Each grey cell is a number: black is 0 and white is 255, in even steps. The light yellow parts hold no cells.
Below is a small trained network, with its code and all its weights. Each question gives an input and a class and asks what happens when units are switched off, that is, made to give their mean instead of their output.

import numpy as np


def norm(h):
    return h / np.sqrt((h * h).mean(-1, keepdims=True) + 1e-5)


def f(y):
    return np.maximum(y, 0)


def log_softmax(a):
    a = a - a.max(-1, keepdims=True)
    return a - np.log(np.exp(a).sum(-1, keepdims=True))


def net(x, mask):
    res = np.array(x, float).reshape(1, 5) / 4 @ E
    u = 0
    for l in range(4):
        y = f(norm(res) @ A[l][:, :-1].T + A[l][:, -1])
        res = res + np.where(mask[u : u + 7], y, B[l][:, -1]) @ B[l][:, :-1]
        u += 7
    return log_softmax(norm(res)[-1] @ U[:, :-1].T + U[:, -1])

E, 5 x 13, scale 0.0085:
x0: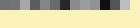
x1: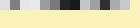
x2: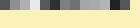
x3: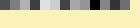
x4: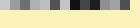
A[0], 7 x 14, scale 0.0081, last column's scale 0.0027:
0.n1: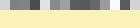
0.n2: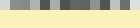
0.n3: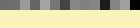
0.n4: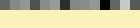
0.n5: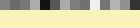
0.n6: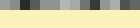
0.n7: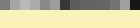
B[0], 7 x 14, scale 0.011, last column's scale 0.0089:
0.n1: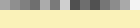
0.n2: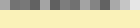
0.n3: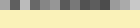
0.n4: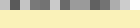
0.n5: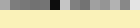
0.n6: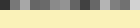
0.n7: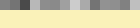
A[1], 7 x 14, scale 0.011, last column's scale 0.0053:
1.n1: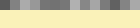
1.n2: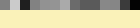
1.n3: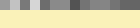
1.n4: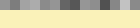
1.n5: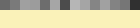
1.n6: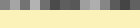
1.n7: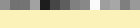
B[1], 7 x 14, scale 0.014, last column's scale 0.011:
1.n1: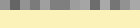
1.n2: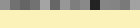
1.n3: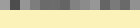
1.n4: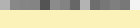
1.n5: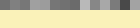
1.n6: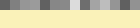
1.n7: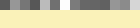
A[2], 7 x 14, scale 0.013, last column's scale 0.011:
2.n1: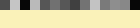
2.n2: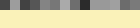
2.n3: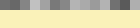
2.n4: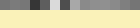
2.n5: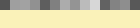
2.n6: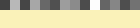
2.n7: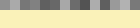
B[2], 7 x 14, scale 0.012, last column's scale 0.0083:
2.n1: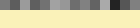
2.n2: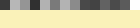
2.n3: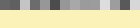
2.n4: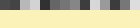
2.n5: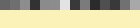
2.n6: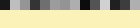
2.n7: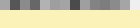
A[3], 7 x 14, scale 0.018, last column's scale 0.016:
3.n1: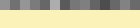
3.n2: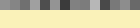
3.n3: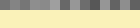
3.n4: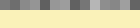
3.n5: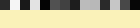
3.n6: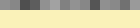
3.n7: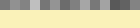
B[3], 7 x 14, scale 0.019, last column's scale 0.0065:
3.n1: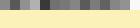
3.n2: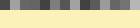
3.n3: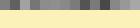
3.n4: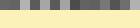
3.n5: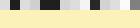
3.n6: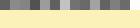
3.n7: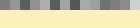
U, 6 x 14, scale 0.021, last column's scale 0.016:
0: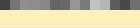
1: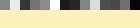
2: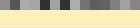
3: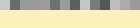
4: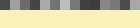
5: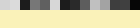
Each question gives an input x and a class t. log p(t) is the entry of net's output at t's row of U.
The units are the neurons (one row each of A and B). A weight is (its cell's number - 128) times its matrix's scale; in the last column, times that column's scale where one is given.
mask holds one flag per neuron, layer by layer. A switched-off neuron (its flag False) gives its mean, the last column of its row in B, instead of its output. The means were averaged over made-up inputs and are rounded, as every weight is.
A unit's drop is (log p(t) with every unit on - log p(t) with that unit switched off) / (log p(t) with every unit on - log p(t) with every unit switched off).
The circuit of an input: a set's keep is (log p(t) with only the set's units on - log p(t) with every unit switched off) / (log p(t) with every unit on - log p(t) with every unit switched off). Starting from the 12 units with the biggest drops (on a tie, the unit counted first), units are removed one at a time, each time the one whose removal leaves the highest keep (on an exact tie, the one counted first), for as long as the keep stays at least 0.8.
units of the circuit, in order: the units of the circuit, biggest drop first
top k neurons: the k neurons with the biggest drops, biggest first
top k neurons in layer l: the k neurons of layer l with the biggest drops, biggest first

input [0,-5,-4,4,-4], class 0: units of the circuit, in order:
[2.n4, 1.n7, 0.n1]
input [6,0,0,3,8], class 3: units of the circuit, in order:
[2.n2, 2.n6]
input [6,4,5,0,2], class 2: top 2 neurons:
[0.n3, 3.n2]
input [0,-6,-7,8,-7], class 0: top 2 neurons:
[2.n4, 0.n1]
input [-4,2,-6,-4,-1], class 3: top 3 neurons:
[0.n2, 0.n1, 1.n7]
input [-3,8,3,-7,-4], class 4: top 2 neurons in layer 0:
[0.n4, 0.n5]
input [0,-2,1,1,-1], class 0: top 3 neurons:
[0.n1, 0.n5, 1.n7]
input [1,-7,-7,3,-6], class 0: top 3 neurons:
[2.n4, 1.n7, 0.n1]
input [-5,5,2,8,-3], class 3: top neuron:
[3.n7]
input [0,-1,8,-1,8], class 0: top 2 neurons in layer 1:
[1.n3, 1.n6]
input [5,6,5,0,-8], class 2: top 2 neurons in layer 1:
[1.n4, 1.n2]
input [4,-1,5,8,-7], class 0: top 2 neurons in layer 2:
[2.n3, 2.n4]
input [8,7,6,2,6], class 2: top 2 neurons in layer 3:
[3.n2, 3.n1]
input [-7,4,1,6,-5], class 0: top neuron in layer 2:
[2.n3]
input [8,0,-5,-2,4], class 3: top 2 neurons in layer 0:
[0.n1, 0.n2]
